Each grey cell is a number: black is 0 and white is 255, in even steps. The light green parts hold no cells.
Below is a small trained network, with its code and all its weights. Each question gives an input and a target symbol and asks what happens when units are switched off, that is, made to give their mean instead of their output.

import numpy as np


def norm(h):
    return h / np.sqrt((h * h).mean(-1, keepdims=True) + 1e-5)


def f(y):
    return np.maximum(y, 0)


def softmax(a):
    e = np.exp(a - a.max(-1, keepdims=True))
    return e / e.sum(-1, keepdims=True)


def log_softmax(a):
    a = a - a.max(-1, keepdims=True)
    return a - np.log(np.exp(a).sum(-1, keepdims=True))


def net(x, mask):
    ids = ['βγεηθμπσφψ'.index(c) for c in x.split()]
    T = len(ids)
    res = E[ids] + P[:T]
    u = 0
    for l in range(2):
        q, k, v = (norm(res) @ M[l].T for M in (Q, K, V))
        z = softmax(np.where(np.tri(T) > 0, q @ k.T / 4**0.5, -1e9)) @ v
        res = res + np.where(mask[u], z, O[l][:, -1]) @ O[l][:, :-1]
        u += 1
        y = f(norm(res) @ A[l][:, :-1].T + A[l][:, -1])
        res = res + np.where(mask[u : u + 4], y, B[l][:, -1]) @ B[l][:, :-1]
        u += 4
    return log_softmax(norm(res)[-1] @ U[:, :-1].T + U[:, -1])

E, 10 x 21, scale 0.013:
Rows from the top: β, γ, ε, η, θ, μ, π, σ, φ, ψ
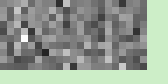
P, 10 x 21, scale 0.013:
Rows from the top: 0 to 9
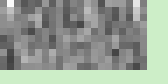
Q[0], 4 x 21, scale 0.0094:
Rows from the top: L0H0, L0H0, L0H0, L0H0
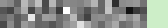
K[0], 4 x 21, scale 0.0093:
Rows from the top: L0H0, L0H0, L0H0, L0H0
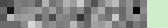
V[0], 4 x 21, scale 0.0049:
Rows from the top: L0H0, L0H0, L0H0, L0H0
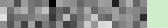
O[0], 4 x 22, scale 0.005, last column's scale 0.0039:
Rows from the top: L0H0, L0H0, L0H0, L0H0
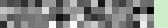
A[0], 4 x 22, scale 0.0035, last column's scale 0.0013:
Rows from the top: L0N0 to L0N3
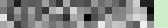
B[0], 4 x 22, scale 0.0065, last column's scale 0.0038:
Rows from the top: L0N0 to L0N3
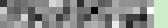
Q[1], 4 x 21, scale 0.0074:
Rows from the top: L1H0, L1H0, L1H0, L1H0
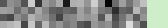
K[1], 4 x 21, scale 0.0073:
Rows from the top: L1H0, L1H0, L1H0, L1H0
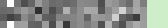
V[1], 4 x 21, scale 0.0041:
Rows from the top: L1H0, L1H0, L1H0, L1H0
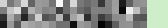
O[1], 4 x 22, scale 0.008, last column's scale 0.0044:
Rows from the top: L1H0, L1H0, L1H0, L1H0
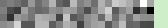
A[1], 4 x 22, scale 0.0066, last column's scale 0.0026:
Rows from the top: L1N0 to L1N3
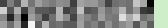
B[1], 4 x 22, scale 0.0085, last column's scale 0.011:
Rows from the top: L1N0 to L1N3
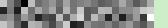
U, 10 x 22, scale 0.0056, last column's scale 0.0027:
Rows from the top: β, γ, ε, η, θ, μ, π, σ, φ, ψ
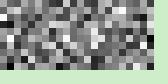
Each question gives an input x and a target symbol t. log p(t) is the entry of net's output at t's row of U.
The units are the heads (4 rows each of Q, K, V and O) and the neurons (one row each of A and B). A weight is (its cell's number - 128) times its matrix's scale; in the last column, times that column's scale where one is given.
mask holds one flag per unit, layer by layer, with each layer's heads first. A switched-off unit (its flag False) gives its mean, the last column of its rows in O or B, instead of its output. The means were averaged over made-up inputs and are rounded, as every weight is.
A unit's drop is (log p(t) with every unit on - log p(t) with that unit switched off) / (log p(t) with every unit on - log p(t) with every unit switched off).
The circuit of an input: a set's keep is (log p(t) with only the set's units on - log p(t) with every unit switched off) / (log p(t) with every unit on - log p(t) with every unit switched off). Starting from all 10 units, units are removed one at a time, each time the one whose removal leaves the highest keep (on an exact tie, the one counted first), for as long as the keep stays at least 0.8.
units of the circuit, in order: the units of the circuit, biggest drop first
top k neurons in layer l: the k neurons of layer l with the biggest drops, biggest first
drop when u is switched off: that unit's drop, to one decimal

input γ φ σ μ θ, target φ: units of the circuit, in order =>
(L1N2; L1N0)
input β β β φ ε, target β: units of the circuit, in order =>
(L0H0; L1N1)
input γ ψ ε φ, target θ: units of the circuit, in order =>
(L1H0)
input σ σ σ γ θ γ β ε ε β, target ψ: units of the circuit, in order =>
(L1N2; L1H0)
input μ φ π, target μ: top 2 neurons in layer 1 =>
(L1N3; L1N1)
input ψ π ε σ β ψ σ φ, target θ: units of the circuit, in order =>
(L1H0; L0N1)
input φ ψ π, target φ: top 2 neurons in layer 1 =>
(L1N2; L1N3)
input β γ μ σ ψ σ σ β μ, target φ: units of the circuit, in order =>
(L1N2; L1N0; L1N1)
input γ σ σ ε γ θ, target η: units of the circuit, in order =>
(L0H0; L1N2)
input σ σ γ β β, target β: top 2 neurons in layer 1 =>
(L1N2; L1N0)
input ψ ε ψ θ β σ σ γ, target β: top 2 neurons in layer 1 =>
(L1N1; L1N3)
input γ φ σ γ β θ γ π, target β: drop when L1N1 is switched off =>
0.2
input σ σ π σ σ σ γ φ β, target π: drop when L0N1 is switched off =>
0.1
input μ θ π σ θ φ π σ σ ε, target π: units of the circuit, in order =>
(L0H0)
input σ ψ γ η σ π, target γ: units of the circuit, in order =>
(L0H0; L1N2)
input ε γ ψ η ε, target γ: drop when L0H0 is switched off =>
1.3
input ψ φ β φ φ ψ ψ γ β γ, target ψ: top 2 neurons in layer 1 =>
(L1N2; L1N0)
